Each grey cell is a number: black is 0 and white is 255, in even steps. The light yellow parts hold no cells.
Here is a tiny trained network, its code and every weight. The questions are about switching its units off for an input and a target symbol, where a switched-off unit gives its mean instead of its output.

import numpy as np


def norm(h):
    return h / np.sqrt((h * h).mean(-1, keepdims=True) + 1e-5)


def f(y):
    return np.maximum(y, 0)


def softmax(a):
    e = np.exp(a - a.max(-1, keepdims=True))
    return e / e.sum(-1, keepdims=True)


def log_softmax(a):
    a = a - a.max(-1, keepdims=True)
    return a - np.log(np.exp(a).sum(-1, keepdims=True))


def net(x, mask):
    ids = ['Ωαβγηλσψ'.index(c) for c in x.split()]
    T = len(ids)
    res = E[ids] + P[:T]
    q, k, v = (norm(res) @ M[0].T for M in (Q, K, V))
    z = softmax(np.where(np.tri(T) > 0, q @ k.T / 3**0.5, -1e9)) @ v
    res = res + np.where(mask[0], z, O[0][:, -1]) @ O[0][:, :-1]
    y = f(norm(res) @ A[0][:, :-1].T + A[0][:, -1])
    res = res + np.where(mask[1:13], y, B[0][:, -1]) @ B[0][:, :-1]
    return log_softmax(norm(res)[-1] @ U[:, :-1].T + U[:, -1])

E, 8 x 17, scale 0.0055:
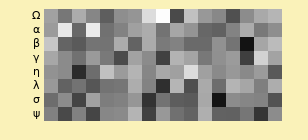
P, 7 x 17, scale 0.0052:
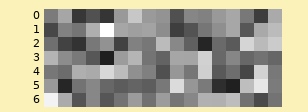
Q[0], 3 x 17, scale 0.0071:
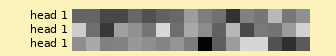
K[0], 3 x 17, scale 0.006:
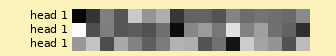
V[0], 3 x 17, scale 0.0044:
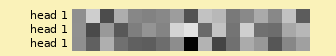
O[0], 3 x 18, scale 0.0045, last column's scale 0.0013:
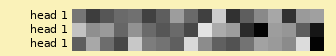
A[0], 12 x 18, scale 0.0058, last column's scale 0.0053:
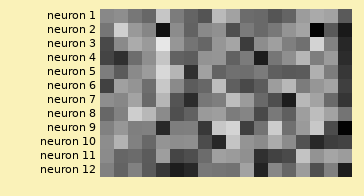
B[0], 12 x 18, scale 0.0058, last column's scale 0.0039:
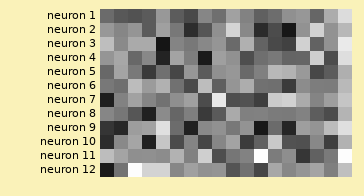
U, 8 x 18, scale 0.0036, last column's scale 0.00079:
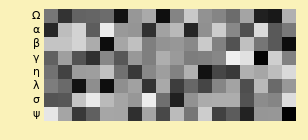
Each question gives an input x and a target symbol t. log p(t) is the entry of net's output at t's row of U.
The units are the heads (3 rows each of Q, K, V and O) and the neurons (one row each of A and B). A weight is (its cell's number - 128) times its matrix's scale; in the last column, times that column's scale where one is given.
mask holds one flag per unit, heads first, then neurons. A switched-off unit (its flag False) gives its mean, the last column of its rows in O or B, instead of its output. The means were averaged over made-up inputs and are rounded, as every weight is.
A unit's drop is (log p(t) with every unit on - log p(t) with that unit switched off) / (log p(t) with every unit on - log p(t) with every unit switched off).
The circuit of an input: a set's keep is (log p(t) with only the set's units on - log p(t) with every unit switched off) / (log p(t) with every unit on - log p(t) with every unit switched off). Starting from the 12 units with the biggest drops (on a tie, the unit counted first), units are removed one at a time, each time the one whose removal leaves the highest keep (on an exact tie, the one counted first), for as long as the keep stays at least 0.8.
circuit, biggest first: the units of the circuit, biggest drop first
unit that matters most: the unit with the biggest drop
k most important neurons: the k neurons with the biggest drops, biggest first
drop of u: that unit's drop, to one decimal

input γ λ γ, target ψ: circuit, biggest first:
(neuron 11)
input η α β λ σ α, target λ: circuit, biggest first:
(head 1; neuron 4)
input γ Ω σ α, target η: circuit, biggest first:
(neuron 2; head 1)
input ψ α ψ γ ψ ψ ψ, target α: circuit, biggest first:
(neuron 10; head 1)
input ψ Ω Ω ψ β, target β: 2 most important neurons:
(neuron 3; neuron 5)
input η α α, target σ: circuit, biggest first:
(head 1; neuron 12; neuron 11; neuron 7)
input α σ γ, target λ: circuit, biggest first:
(head 1; neuron 4)
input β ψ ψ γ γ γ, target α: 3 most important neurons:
(neuron 12; neuron 4; neuron 7)
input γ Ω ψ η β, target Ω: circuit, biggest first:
(head 1; neuron 5)
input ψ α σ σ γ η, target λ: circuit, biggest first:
(head 1; neuron 4)
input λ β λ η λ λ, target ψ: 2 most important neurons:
(neuron 11; neuron 4)
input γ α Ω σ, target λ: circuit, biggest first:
(head 1; neuron 2)
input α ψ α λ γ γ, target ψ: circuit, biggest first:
(neuron 11; head 1)
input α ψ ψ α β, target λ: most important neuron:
(neuron 4)
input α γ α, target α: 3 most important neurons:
(neuron 12; neuron 7; neuron 4)
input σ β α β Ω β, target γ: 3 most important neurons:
(neuron 7; neuron 1; neuron 5)
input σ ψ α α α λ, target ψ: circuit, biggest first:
(neuron 11; head 1)
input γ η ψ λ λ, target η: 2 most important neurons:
(neuron 6; neuron 11)
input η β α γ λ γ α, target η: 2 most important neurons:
(neuron 2; neuron 12)
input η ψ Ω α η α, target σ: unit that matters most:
head 1
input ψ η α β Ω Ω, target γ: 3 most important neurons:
(neuron 7; neuron 1; neuron 8)
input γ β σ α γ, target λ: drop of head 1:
0.8
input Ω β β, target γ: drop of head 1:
1.2
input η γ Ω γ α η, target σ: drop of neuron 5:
0.0
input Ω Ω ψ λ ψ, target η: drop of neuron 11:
0.1
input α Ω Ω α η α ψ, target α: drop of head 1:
0.2
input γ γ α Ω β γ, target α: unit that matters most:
neuron 7
